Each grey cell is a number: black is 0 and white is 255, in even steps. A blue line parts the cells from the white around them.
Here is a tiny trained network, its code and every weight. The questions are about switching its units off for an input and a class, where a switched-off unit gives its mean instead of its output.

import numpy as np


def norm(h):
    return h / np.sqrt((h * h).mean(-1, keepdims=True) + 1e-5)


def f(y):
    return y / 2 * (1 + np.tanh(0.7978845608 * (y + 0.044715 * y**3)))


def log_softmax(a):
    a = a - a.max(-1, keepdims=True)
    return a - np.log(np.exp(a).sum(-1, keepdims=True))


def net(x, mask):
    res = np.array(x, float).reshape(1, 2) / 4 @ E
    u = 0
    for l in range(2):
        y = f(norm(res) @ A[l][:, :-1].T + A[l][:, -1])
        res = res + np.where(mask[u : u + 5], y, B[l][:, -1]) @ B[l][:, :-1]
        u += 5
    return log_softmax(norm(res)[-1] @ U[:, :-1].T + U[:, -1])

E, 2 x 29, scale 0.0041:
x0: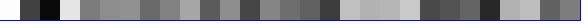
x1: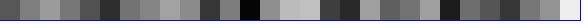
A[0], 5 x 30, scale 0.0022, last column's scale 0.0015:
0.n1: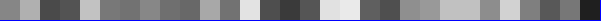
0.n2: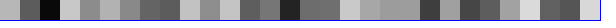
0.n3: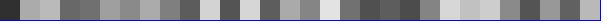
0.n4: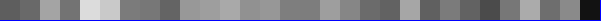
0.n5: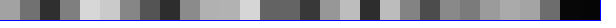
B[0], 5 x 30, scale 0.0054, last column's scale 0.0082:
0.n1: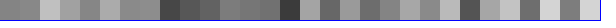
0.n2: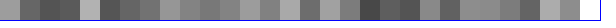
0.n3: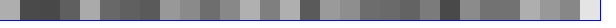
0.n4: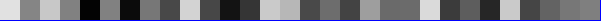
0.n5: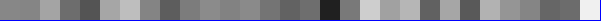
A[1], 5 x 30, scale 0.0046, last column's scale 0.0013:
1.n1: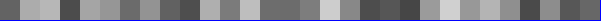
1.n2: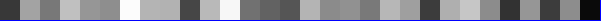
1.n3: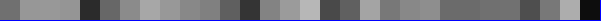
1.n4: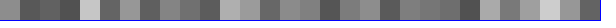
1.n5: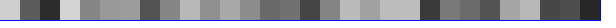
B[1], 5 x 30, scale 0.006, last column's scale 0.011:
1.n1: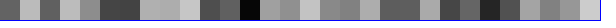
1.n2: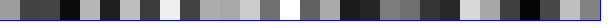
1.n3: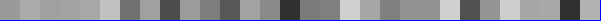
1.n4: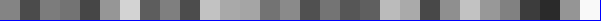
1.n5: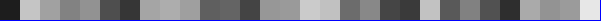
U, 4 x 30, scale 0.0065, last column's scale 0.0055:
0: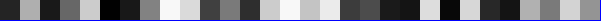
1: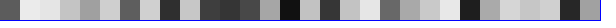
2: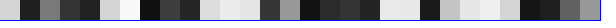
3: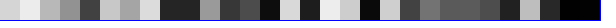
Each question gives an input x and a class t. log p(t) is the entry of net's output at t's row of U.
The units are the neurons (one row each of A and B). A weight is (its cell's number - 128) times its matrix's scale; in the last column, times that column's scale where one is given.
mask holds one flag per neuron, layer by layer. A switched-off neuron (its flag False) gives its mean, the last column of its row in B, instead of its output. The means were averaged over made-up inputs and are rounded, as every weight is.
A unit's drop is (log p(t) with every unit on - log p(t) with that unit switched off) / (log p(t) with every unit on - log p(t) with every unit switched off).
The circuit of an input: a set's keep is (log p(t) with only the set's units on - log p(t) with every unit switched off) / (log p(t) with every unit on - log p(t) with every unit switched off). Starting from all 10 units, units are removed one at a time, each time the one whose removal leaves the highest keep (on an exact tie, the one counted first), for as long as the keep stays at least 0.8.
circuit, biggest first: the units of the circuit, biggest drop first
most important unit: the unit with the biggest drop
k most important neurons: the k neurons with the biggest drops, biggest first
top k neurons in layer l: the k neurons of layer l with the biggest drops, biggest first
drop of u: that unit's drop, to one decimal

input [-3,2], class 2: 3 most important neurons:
[1.n5, 0.n3, 1.n4]
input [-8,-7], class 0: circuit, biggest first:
[1.n1]
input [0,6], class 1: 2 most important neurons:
[1.n3, 0.n3]
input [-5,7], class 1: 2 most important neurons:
[0.n2, 1.n3]
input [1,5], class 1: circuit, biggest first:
[1.n3, 0.n3]
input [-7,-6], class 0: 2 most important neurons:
[1.n1, 0.n3]
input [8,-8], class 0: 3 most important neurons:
[1.n5, 1.n3, 0.n2]
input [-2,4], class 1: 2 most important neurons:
[0.n3, 0.n2]
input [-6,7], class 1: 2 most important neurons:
[0.n2, 1.n3]
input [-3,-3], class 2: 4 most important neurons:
[1.n5, 0.n3, 1.n4, 0.n1]
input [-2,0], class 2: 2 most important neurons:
[0.n3, 1.n5]
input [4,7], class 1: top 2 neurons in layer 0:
[0.n2, 0.n3]
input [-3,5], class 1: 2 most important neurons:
[0.n3, 0.n2]
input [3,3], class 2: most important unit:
1.n1
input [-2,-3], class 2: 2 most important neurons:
[0.n3, 1.n4]
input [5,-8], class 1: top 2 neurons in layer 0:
[0.n5, 0.n1]
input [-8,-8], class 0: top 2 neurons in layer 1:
[1.n1, 1.n3]
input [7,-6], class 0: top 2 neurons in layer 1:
[1.n5, 1.n3]
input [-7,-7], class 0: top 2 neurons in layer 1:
[1.n1, 1.n3]
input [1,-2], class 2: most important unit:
0.n2
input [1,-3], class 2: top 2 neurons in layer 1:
[1.n3, 1.n5]
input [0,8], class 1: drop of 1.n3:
0.3
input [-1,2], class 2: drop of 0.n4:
0.6
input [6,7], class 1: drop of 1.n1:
0.1
